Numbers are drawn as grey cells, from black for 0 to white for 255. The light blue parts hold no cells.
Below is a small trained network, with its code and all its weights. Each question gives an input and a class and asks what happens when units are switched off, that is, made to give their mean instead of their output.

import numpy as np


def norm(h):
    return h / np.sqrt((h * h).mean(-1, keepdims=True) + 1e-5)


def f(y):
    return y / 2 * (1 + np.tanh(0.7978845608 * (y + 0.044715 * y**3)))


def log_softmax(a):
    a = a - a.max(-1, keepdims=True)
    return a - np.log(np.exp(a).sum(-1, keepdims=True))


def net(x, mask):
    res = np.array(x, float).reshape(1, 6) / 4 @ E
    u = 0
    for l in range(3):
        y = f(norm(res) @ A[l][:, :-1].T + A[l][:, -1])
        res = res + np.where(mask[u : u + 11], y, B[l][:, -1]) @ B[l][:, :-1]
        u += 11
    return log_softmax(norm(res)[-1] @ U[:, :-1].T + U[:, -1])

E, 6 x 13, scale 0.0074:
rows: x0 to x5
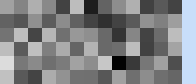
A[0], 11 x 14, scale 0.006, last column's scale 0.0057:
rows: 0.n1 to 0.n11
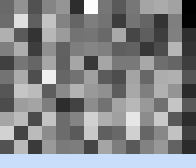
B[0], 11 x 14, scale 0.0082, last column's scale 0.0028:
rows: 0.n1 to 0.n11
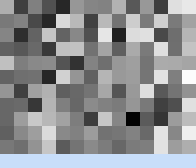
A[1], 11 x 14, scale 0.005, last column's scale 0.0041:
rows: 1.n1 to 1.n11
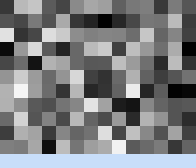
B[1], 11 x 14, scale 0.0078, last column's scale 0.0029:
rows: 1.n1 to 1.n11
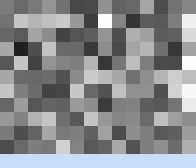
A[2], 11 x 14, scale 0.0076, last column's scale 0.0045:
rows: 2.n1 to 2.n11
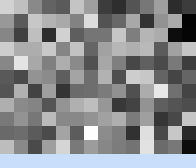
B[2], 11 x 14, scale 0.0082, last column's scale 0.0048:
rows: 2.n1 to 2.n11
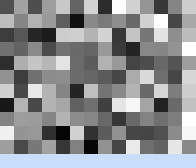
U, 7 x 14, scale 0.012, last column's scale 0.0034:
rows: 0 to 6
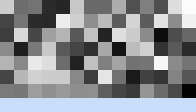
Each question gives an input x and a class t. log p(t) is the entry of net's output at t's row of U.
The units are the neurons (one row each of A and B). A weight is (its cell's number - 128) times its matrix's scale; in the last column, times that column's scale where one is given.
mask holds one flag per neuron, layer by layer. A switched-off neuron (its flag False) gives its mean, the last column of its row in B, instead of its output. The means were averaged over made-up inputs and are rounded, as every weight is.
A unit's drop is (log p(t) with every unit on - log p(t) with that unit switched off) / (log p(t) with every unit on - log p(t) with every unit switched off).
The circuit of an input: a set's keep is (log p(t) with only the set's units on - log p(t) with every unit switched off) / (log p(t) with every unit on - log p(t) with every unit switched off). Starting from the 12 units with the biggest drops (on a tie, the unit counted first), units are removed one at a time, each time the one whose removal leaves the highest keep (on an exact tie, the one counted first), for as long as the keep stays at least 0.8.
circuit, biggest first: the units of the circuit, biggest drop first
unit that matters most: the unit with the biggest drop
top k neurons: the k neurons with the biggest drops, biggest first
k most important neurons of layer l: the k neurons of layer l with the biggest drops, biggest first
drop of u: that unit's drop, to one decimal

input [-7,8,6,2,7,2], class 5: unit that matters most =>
1.n2
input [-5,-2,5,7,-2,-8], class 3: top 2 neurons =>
(1.n4 0.n7)
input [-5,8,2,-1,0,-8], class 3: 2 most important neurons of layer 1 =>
(1.n4 1.n10)
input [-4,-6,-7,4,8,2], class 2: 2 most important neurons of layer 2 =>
(2.n8 2.n1)
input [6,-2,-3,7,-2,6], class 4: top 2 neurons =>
(0.n10 2.n2)
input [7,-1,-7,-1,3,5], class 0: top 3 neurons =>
(1.n7 0.n6 0.n4)
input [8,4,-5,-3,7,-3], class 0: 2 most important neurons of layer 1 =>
(1.n7 1.n6)
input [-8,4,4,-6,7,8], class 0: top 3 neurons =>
(2.n10 0.n1 1.n8)
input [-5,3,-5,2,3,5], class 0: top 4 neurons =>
(2.n10 0.n6 0.n1 0.n8)
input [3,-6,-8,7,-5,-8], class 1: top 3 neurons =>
(2.n3 1.n11 0.n3)
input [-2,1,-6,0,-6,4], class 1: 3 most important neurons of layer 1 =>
(1.n11 1.n8 1.n7)
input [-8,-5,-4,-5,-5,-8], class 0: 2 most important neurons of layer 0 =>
(0.n1 0.n3)
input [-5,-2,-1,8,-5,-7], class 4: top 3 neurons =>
(0.n10 2.n2 0.n3)
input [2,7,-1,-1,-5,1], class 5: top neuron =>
(1.n2)
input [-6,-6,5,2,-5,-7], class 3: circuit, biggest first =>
(1.n4 0.n7)
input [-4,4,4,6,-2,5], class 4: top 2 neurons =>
(0.n10 2.n2)
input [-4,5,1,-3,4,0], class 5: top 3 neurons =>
(1.n2 2.n5 1.n5)
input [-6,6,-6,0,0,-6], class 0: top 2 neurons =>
(2.n10 0.n1)
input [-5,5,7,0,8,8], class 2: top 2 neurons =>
(2.n8 1.n8)
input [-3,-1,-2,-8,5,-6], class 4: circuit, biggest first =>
(2.n7)
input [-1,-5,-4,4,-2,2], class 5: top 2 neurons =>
(0.n9 0.n6)
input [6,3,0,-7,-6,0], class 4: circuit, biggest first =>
(2.n7 1.n9)
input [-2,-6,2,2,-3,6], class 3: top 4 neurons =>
(0.n3 1.n3 2.n6 1.n2)
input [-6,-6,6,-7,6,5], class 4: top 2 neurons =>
(2.n7 0.n11)
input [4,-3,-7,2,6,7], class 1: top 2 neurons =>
(2.n3 1.n11)
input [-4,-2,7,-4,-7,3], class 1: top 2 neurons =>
(0.n6 0.n4)
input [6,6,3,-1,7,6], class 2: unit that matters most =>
2.n1
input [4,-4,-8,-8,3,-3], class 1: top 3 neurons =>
(2.n3 1.n11 0.n10)
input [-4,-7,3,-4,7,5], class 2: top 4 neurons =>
(1.n8 2.n8 1.n2 2.n1)
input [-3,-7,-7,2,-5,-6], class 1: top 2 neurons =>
(2.n3 1.n11)
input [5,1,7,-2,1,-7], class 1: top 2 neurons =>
(0.n2 0.n4)
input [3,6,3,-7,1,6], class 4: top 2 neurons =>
(2.n7 0.n11)
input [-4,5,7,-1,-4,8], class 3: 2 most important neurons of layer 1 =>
(1.n3 1.n8)
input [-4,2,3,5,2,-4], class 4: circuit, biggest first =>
(2.n2)
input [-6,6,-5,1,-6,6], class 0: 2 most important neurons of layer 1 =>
(1.n4 1.n10)
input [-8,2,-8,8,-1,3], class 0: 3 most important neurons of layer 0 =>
(0.n1 0.n6 0.n4)
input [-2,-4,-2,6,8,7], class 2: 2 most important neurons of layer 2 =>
(2.n1 2.n8)
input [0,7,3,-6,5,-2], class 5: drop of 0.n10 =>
0.1
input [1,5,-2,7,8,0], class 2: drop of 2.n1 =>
0.3
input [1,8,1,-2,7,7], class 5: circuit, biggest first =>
(1.n2)
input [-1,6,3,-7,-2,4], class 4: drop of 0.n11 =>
0.3
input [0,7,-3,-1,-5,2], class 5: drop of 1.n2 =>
1.7
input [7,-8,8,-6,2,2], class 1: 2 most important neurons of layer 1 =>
(1.n2 1.n6)
